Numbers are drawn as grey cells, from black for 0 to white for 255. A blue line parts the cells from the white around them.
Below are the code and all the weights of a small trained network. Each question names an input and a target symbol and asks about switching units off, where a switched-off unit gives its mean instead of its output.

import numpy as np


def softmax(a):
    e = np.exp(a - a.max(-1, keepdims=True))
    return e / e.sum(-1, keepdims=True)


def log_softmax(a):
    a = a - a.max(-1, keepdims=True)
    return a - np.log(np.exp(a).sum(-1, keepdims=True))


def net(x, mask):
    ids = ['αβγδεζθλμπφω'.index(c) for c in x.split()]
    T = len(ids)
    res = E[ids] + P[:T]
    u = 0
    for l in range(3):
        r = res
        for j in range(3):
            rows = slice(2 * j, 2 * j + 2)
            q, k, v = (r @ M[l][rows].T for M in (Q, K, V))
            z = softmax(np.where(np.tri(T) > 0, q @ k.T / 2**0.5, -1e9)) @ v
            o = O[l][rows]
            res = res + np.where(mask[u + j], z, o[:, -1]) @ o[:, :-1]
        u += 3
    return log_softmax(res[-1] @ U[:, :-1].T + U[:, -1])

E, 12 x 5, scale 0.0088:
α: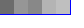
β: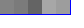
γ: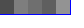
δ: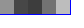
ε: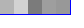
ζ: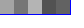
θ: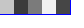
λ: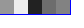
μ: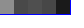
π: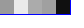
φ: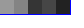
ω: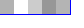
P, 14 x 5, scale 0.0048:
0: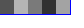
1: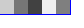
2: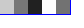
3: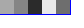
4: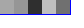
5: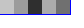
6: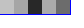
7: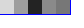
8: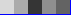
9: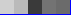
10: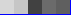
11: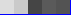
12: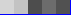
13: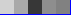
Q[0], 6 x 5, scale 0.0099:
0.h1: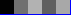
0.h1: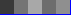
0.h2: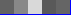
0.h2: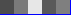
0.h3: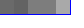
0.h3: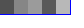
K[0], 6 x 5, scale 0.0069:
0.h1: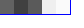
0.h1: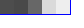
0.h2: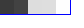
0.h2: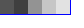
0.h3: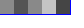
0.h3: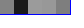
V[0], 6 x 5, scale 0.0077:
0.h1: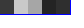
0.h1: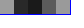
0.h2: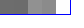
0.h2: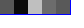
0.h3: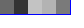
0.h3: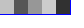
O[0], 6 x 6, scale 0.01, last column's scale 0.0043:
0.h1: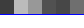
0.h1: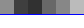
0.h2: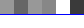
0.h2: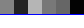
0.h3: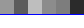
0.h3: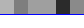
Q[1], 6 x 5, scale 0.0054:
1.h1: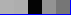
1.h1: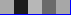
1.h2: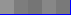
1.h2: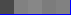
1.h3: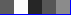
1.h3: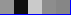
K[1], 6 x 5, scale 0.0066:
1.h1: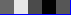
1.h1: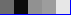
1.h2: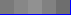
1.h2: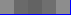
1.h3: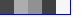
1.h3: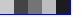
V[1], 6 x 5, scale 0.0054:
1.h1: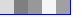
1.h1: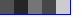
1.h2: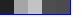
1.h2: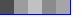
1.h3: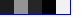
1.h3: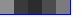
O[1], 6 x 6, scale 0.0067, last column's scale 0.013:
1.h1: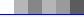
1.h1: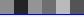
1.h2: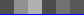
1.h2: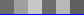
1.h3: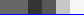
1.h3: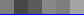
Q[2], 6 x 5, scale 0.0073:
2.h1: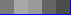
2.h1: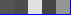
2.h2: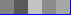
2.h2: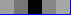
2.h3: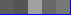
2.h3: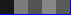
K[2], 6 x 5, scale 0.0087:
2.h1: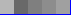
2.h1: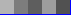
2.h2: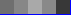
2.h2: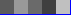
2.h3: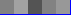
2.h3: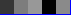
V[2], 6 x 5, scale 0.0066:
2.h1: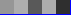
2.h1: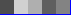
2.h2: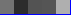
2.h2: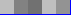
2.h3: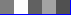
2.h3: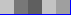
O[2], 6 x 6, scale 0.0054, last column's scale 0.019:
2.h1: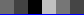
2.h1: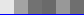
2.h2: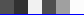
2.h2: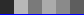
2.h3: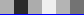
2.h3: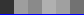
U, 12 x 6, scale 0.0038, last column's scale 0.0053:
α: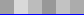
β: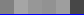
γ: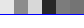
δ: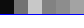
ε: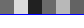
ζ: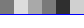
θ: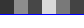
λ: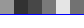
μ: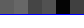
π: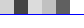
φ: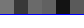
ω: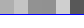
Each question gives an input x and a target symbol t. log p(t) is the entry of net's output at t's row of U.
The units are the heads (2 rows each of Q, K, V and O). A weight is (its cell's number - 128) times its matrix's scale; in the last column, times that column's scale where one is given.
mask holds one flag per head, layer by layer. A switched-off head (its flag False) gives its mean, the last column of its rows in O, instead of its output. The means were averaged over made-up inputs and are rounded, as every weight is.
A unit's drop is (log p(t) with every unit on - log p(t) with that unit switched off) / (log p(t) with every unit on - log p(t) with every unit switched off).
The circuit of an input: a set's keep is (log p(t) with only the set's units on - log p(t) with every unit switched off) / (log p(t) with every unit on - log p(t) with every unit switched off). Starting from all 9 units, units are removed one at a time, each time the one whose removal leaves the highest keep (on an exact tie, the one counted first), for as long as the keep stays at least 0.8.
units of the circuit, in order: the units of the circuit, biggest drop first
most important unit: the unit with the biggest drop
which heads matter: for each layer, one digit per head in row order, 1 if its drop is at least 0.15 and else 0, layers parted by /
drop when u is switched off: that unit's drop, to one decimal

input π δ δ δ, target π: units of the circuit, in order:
(2.h3; 0.h1; 1.h3)
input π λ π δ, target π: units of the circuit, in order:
(2.h3; 1.h3)
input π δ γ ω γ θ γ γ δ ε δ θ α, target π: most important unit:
2.h3
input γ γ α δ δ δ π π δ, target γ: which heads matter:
101 / 111 / 111
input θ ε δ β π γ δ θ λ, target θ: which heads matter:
000 / 100 / 111
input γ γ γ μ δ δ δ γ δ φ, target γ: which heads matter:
101 / 111 / 111
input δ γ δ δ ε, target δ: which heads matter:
111 / 101 / 111
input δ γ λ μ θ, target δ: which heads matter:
111 / 101 / 111
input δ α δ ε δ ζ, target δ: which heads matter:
111 / 101 / 111
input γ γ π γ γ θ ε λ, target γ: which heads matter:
101 / 110 / 111
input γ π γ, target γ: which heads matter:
101 / 110 / 111
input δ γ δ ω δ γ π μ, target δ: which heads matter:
111 / 101 / 110
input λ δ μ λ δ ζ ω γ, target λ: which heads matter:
111 / 001 / 001
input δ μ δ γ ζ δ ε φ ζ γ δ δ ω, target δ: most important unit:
2.h2
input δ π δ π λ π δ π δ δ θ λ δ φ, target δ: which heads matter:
111 / 111 / 110
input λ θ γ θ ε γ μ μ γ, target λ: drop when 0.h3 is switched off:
0.4
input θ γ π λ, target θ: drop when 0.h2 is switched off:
0.0
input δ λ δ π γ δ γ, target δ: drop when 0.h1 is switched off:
0.4
